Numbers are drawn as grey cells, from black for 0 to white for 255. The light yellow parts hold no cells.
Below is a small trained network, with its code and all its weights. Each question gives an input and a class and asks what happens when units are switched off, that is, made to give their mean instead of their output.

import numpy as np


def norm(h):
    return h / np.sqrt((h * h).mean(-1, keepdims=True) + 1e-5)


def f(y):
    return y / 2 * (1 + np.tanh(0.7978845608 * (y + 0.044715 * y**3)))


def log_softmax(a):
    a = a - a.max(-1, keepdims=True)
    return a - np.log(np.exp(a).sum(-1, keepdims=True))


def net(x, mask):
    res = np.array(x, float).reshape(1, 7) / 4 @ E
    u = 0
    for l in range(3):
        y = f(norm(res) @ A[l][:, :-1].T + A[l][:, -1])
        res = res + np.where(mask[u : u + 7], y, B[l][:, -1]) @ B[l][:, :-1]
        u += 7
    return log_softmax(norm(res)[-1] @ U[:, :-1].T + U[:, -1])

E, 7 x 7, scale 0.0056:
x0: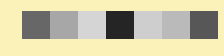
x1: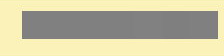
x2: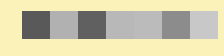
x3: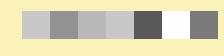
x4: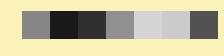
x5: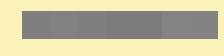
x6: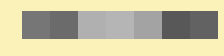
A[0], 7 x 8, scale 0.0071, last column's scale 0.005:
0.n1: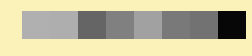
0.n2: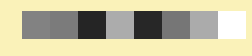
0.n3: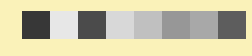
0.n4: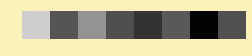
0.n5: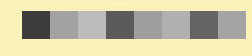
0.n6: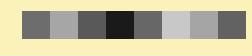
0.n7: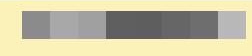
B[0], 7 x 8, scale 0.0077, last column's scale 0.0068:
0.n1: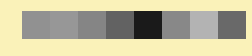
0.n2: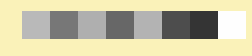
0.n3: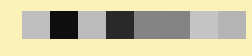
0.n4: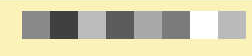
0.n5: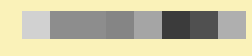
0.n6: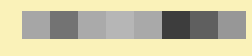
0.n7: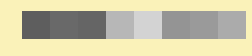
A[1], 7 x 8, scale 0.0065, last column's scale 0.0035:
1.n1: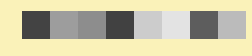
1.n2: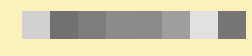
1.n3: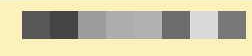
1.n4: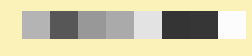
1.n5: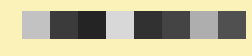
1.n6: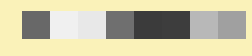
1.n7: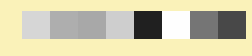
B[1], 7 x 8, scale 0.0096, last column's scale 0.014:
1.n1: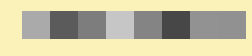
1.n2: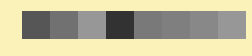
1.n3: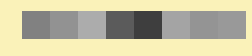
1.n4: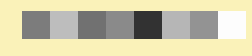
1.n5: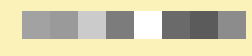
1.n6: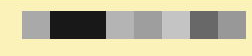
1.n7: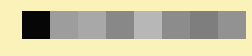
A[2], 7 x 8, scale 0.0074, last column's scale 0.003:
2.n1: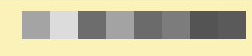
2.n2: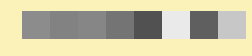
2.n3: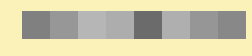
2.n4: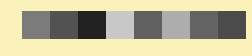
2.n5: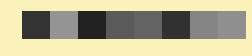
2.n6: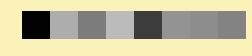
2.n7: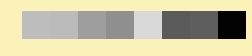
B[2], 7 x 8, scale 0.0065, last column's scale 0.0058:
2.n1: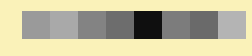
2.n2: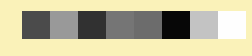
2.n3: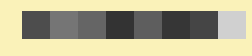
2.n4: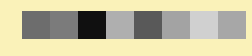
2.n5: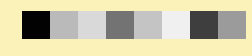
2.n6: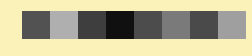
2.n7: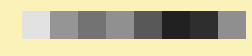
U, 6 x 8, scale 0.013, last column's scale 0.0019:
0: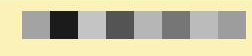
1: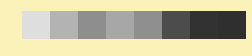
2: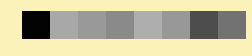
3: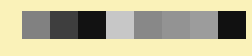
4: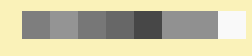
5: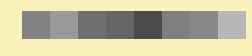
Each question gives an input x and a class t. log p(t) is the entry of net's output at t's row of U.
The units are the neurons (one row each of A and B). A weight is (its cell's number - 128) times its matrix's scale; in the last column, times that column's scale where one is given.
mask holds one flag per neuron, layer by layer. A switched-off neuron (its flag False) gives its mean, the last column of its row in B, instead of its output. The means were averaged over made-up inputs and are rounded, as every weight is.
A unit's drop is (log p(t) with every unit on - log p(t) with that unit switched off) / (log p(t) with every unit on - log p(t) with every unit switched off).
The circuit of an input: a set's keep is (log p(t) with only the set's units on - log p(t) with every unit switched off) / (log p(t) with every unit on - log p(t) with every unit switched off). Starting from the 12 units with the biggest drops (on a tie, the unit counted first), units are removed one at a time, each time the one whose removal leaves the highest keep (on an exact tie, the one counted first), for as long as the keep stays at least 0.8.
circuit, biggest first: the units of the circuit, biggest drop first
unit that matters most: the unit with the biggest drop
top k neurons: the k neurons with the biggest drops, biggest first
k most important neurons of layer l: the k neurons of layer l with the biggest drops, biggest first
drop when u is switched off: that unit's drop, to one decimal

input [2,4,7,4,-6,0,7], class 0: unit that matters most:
0.n3
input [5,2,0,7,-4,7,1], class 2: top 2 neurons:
[1.n7; 0.n2]
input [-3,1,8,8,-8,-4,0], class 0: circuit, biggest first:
[0.n3; 1.n4]
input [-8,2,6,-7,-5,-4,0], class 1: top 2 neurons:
[1.n5; 0.n4]
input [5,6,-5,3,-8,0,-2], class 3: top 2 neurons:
[1.n6; 0.n2]
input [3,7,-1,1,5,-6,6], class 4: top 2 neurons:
[1.n4; 1.n6]
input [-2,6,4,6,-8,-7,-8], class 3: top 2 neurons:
[1.n6; 1.n4]
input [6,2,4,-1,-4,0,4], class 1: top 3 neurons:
[0.n5; 0.n4; 2.n7]
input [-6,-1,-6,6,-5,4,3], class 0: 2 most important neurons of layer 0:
[0.n4; 0.n5]
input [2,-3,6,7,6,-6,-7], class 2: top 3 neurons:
[1.n7; 0.n4; 1.n6]
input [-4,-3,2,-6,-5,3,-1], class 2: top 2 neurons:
[2.n5; 0.n5]
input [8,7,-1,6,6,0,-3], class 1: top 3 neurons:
[1.n1; 1.n6; 0.n5]
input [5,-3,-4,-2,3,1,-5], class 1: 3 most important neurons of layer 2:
[2.n4; 2.n6; 2.n5]
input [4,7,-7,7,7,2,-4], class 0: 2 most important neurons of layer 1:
[1.n4; 1.n6]
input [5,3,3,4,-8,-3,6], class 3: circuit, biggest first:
[1.n6; 0.n2]
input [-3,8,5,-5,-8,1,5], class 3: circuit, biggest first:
[1.n6]
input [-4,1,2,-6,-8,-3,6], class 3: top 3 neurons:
[1.n6; 2.n4; 1.n2]
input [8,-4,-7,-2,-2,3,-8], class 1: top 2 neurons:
[0.n5; 0.n3]
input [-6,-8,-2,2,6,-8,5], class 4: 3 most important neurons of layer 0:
[0.n2; 0.n5; 0.n6]
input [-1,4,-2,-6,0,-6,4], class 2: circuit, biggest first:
[2.n5]
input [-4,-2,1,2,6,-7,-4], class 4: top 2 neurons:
[0.n2; 1.n6]
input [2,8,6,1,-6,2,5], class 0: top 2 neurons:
[0.n3; 1.n4]
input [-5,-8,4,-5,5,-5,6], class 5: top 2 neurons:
[1.n4; 1.n6]
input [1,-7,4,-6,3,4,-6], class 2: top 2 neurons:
[2.n5; 0.n4]
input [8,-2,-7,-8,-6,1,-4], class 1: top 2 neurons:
[0.n5; 0.n3]
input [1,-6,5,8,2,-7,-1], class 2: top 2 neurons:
[1.n7; 0.n4]
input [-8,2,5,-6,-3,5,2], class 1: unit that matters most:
1.n5
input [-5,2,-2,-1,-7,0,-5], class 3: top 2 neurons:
[1.n6; 0.n5]
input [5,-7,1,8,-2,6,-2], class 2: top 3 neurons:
[1.n7; 0.n2; 1.n4]
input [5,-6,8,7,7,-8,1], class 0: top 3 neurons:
[0.n3; 1.n4; 1.n6]
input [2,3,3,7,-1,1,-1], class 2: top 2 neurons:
[1.n7; 0.n2]
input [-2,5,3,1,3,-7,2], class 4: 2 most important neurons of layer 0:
[0.n4; 0.n2]
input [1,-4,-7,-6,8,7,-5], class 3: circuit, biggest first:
[0.n3; 1.n2; 2.n4]
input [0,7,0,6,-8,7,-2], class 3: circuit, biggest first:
[1.n6]
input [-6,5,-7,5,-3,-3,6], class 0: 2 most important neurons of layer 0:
[0.n4; 0.n5]
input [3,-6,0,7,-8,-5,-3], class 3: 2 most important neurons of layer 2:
[2.n4; 2.n5]
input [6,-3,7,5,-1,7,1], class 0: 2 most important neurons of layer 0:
[0.n3; 0.n2]
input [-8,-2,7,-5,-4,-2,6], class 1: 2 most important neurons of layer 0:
[0.n4; 0.n2]
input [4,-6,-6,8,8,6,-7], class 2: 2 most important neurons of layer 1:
[1.n7; 1.n6]
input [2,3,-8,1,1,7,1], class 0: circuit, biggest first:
[0.n4]
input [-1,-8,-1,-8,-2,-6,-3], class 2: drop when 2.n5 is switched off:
0.7
